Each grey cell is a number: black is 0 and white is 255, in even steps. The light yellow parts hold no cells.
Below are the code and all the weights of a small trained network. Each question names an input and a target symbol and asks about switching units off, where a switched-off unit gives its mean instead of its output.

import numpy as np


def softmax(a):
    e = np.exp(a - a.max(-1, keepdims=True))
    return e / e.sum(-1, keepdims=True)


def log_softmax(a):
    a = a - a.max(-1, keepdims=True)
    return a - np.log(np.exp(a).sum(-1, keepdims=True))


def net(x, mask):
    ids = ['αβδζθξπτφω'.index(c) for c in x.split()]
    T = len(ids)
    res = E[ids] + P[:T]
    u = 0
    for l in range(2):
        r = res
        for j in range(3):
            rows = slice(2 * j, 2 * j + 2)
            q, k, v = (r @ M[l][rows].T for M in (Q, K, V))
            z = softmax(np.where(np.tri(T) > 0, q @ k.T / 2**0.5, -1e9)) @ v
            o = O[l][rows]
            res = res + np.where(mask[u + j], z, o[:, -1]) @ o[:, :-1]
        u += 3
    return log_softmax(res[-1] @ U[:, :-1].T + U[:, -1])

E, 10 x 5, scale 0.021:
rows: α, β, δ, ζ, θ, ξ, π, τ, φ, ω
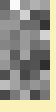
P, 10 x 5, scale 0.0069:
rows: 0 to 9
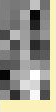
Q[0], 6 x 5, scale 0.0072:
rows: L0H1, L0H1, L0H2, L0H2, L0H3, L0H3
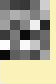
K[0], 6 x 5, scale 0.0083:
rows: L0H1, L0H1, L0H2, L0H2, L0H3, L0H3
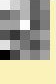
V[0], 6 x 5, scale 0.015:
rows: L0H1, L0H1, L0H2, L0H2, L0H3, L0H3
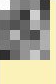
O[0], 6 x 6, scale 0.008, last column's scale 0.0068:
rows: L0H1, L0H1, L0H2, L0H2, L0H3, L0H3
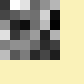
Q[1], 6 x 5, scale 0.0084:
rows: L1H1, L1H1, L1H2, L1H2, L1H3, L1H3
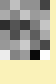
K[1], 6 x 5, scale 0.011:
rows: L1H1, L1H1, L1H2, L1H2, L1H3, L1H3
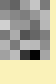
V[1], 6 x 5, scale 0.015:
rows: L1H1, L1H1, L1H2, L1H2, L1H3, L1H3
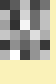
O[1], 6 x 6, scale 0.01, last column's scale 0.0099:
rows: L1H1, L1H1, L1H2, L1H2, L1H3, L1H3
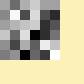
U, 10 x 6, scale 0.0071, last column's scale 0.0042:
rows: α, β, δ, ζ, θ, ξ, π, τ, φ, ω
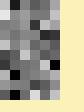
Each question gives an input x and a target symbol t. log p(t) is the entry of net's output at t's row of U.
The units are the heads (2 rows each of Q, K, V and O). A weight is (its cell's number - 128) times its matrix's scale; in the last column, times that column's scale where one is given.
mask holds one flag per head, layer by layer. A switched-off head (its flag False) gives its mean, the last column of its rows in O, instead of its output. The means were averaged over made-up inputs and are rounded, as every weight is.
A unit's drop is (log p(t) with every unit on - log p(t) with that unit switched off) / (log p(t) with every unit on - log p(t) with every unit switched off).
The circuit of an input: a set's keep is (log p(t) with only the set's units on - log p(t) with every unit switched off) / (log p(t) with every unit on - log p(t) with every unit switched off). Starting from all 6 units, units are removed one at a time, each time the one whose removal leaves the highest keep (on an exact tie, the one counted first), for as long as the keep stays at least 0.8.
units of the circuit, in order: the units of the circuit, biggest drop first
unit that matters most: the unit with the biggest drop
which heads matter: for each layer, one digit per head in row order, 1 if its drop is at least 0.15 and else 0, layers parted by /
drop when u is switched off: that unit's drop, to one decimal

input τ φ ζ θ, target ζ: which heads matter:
000 / 101
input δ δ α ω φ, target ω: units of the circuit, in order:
L1H2, L0H1, L0H3
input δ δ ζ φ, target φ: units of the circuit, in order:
L1H3, L1H2
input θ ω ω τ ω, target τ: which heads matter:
110 / 001
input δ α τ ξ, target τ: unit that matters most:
L0H1
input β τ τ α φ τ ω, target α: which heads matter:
110 / 000
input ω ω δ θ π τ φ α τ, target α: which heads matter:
110 / 000
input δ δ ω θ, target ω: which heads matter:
100 / 110
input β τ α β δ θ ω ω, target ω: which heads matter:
001 / 010
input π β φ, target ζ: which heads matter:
101 / 001
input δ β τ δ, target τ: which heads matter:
100 / 100
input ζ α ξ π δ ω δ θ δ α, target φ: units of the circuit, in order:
L1H3, L1H1
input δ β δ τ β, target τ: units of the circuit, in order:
L0H1, L1H1
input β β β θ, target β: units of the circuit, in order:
L1H2, L1H1
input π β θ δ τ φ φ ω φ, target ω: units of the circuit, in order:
L1H2, L0H3
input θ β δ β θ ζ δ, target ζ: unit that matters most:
L1H3
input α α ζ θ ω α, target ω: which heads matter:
001 / 010
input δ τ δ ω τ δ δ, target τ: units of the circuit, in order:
L1H3, L1H1
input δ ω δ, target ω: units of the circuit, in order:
L1H2, L0H1, L1H1
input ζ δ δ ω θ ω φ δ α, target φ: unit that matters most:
L1H1
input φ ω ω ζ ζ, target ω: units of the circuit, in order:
L1H2, L0H3
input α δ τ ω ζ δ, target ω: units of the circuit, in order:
L0H3, L1H2
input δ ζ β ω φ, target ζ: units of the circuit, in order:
L1H3, L1H1
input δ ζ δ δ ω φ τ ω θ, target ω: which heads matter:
101 / 010
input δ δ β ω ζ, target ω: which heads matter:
100 / 110
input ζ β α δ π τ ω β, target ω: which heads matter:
101 / 010
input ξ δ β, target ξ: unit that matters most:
L1H2
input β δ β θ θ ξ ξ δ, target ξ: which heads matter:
000 / 011
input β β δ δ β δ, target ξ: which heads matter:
000 / 000
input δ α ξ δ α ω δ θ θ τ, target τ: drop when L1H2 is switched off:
-0.1
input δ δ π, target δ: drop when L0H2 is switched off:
-0.1
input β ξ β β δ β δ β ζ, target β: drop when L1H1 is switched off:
0.3
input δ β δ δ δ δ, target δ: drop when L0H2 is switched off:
0.1
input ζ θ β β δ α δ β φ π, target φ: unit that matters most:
L1H3
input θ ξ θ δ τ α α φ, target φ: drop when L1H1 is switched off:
0.4
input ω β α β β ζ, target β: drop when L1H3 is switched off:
0.2
